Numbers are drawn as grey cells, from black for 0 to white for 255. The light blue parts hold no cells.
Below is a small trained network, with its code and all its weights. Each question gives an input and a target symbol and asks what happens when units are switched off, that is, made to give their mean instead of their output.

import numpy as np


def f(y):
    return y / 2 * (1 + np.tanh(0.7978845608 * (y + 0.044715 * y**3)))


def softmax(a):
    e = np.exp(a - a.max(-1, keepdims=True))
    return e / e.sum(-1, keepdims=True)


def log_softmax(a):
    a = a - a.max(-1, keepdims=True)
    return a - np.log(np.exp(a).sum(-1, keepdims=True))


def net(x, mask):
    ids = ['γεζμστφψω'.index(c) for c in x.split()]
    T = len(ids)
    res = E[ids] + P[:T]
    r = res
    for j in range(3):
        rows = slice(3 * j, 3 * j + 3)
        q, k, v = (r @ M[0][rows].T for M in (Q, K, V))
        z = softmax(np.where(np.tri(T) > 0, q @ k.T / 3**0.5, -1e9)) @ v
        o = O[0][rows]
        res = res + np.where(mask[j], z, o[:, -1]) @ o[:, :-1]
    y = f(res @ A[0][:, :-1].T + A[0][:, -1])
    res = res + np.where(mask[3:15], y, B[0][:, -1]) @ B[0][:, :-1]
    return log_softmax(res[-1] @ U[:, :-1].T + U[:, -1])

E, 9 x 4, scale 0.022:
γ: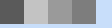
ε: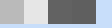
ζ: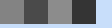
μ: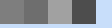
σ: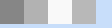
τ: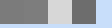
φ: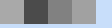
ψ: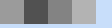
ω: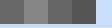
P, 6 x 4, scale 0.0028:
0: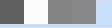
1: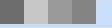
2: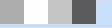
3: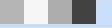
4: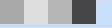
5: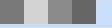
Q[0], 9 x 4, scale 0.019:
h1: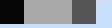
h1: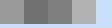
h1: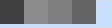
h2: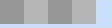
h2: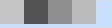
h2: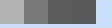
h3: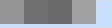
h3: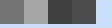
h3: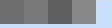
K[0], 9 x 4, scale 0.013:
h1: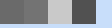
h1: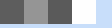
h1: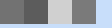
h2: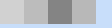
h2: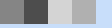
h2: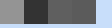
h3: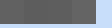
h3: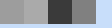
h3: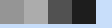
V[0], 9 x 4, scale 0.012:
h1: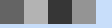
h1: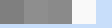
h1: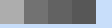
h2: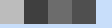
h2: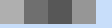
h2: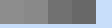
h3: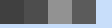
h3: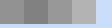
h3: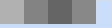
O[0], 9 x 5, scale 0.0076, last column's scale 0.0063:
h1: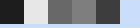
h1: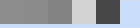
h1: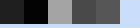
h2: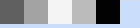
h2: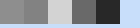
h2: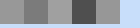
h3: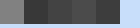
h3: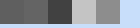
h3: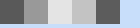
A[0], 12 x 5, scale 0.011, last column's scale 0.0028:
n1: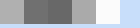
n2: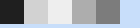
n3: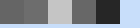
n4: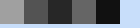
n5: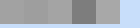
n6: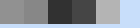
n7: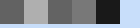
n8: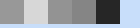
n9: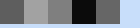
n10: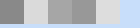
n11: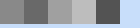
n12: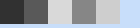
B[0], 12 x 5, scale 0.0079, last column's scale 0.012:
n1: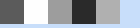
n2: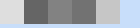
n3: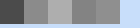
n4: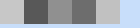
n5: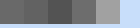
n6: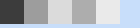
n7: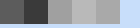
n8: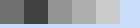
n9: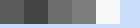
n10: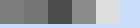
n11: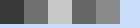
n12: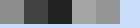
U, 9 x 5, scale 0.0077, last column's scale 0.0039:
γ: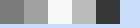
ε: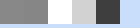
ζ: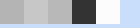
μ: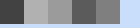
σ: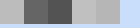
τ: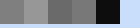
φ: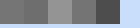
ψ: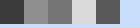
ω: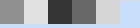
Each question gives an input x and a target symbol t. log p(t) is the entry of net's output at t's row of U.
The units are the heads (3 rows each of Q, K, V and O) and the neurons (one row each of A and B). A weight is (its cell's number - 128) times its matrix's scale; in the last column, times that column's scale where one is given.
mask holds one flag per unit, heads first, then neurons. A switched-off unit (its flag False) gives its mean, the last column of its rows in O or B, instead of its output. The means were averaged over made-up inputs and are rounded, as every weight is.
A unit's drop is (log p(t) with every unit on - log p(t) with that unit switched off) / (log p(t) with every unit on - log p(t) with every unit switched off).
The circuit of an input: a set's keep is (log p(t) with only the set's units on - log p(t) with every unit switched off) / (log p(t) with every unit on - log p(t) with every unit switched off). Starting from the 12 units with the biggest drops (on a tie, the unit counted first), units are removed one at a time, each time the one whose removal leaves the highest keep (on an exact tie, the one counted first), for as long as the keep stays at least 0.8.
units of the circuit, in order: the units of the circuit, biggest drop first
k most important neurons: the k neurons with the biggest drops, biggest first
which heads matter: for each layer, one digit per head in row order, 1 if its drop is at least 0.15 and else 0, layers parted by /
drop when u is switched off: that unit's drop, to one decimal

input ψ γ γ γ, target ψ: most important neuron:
(n7)
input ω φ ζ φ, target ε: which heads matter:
110
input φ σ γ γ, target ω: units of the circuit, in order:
(h1 n1 h2)
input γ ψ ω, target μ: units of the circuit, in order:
(h1 n6)
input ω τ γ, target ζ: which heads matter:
111
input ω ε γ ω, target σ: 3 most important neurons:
(n2 n6 n1)
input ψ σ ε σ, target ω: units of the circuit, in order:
(h2 n1 n6 h1)
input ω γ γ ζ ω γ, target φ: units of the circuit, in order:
(h1 n9)
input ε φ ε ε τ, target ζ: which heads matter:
101
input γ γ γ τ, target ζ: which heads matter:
100
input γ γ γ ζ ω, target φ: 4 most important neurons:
(n9 n1 n12 n4)
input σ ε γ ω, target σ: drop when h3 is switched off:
1.5
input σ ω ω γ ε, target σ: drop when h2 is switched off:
0.2
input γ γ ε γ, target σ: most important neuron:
(n2)
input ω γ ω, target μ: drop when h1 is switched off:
0.6
